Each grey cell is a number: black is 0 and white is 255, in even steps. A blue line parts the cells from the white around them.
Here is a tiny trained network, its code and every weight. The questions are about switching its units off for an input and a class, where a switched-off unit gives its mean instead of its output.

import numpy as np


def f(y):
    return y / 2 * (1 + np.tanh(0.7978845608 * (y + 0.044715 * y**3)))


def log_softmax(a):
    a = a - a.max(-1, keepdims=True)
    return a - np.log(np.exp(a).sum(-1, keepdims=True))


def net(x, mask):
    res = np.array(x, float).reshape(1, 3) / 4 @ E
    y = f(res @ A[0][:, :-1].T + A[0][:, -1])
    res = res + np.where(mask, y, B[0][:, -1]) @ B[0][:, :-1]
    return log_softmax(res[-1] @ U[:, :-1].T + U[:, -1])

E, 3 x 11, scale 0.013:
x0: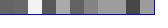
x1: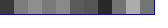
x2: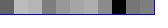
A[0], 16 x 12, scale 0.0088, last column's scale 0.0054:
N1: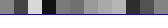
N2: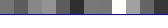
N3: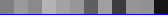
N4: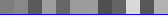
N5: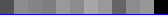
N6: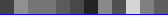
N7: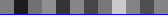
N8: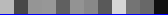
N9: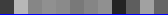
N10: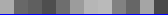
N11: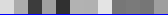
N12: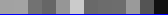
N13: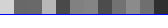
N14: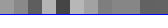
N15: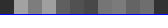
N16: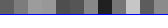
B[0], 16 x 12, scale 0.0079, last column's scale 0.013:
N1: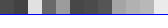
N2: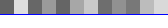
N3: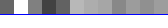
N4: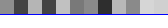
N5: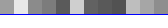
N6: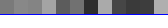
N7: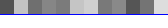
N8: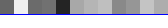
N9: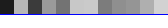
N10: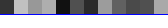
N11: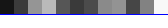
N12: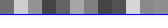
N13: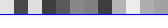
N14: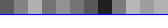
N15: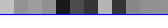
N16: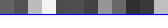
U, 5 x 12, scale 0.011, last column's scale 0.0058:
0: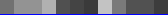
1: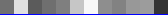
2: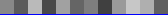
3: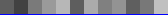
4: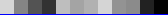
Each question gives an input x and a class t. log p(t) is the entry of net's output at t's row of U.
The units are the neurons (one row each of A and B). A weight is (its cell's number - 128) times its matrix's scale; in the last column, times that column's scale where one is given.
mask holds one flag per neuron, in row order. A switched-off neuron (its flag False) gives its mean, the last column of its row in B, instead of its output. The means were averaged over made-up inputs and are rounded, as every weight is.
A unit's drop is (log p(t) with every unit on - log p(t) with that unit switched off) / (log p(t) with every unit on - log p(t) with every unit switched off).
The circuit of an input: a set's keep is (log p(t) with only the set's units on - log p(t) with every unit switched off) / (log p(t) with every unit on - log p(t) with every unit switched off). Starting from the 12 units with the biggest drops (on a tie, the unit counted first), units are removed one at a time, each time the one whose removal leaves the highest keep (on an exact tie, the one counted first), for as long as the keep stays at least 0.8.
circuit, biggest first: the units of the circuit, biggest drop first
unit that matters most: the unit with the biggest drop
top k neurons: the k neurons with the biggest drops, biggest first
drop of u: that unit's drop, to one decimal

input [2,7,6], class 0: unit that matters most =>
N16
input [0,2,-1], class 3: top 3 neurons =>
[N10, N11, N8]
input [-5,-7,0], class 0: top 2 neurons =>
[N11, N10]
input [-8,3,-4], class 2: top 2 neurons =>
[N4, N13]
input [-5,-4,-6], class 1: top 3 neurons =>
[N7, N1, N8]
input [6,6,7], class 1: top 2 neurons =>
[N9, N11]
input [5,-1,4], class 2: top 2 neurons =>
[N1, N7]
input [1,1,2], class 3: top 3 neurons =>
[N2, N7, N8]
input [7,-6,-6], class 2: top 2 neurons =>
[N1, N16]
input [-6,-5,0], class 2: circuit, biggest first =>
[N13, N14]
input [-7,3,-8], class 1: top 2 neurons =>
[N7, N2]
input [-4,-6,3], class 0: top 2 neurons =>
[N11, N10]
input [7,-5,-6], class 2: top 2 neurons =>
[N1, N9]
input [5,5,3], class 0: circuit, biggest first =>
[N4]
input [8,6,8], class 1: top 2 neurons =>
[N9, N4]
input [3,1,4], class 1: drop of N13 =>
0.1
